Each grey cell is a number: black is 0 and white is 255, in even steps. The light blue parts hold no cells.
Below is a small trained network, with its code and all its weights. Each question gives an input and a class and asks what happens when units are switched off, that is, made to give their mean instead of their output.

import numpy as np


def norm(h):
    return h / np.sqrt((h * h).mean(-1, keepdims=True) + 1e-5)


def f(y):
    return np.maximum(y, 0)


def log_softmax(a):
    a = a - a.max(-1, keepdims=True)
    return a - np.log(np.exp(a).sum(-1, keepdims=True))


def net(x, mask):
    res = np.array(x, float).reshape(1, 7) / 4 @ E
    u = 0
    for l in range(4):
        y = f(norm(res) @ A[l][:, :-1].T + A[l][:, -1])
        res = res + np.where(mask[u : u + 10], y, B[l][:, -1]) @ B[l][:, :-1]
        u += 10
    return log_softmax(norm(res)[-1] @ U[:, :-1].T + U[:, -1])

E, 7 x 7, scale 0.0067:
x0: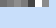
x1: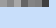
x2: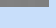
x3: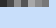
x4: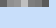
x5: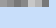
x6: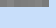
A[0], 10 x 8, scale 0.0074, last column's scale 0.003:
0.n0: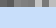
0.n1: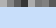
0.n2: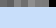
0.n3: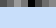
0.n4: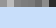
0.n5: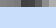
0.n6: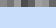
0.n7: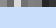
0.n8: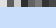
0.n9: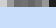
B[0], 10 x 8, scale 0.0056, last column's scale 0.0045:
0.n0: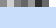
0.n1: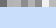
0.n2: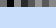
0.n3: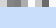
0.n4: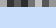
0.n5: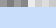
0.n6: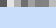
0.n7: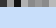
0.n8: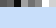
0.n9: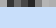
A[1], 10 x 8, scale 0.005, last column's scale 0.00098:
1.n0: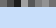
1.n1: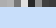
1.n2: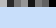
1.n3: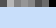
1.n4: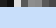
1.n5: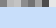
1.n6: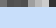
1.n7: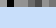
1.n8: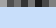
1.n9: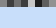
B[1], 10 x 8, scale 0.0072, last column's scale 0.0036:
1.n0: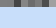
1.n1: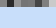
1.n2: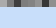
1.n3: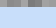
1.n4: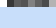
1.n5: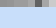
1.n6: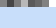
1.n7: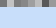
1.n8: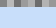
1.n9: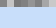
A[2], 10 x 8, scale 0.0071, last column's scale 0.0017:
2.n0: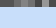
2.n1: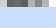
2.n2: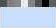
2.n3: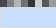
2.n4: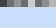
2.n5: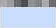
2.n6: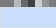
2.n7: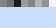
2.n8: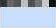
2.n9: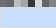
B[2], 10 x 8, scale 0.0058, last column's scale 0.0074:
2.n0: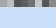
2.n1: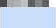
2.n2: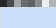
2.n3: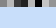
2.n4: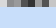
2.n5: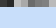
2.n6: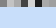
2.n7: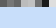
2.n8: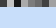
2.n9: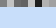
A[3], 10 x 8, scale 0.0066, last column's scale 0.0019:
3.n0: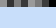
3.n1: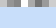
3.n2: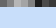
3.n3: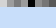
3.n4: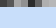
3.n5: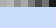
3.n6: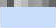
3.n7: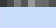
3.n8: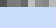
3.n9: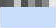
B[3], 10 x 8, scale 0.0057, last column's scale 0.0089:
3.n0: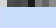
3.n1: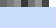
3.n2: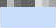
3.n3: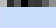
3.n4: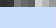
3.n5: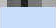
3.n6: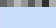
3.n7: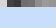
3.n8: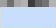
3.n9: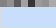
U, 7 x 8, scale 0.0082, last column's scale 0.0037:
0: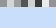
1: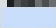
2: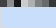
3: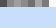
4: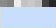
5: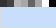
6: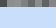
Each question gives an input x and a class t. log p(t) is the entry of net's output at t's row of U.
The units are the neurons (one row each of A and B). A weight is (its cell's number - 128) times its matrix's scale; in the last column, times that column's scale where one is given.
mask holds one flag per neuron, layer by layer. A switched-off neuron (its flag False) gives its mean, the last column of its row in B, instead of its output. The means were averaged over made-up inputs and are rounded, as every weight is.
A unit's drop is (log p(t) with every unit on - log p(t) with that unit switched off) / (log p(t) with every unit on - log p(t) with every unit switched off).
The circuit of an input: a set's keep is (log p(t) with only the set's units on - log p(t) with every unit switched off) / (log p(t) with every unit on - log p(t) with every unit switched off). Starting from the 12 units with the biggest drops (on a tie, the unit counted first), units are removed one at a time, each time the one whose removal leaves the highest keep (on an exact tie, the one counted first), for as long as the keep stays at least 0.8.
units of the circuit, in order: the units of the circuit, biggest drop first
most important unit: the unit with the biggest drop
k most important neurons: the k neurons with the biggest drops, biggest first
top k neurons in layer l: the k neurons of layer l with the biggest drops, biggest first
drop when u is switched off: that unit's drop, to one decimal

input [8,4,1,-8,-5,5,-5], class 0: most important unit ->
2.n6
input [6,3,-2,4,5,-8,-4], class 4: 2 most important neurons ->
(0.n3 1.n5)
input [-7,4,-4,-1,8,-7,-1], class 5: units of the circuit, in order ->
(2.n2 3.n4)
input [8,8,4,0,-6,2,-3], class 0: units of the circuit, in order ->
(2.n6 2.n3)
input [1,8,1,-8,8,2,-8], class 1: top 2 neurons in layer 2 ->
(2.n5 2.n1)
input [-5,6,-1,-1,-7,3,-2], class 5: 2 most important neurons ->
(0.n1 2.n5)
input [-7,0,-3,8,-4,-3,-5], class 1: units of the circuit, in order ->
(2.n4 3.n0)
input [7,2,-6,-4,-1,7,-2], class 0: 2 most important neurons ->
(0.n3 2.n6)
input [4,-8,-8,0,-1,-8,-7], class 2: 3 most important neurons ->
(2.n8 1.n6 0.n1)
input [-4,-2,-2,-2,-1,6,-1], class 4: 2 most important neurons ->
(2.n2 0.n0)
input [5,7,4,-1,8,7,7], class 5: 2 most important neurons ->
(2.n2 0.n3)
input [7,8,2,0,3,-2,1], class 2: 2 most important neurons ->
(0.n7 0.n8)
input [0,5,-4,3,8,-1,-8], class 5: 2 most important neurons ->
(2.n2 0.n5)
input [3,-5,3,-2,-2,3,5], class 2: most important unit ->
0.n3
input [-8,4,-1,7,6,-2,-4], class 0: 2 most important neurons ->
(1.n9 1.n8)
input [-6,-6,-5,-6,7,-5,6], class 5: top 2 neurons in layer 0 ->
(0.n8 0.n0)
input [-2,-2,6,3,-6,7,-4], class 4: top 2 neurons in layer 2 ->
(2.n2 2.n4)
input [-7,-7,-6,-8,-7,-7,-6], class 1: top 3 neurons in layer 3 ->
(3.n1 3.n3 3.n5)
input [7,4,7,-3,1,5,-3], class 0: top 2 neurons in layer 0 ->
(0.n3 0.n5)
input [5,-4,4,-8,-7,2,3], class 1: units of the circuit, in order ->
(3.n3)
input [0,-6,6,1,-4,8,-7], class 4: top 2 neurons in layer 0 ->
(0.n8 0.n7)
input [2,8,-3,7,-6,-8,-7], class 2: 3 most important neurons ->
(0.n8 0.n7 1.n6)
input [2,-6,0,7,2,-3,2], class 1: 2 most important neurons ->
(1.n4 0.n8)
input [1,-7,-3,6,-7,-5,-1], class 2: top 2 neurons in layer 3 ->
(3.n1 3.n5)
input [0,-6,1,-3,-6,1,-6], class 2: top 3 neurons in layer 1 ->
(1.n6 1.n0 1.n4)
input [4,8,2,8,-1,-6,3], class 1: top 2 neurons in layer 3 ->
(3.n0 3.n7)
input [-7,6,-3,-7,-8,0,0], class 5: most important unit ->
0.n1
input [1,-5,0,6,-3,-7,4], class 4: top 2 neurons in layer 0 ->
(0.n3 0.n5)
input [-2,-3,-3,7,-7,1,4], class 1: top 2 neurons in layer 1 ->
(1.n4 1.n5)
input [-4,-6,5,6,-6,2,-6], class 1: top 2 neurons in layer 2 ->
(2.n4 2.n0)
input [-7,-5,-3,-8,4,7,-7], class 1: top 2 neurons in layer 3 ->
(3.n5 3.n1)
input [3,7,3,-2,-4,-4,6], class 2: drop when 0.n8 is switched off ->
0.8
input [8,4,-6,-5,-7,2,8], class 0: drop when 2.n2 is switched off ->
0.1
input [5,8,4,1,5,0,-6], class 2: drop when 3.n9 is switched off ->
0.0
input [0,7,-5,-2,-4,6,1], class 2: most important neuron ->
(0.n8)
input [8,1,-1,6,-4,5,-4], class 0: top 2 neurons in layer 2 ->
(2.n3 2.n6)
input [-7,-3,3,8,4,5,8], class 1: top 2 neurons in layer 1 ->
(1.n4 1.n5)
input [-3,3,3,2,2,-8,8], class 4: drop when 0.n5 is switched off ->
0.1
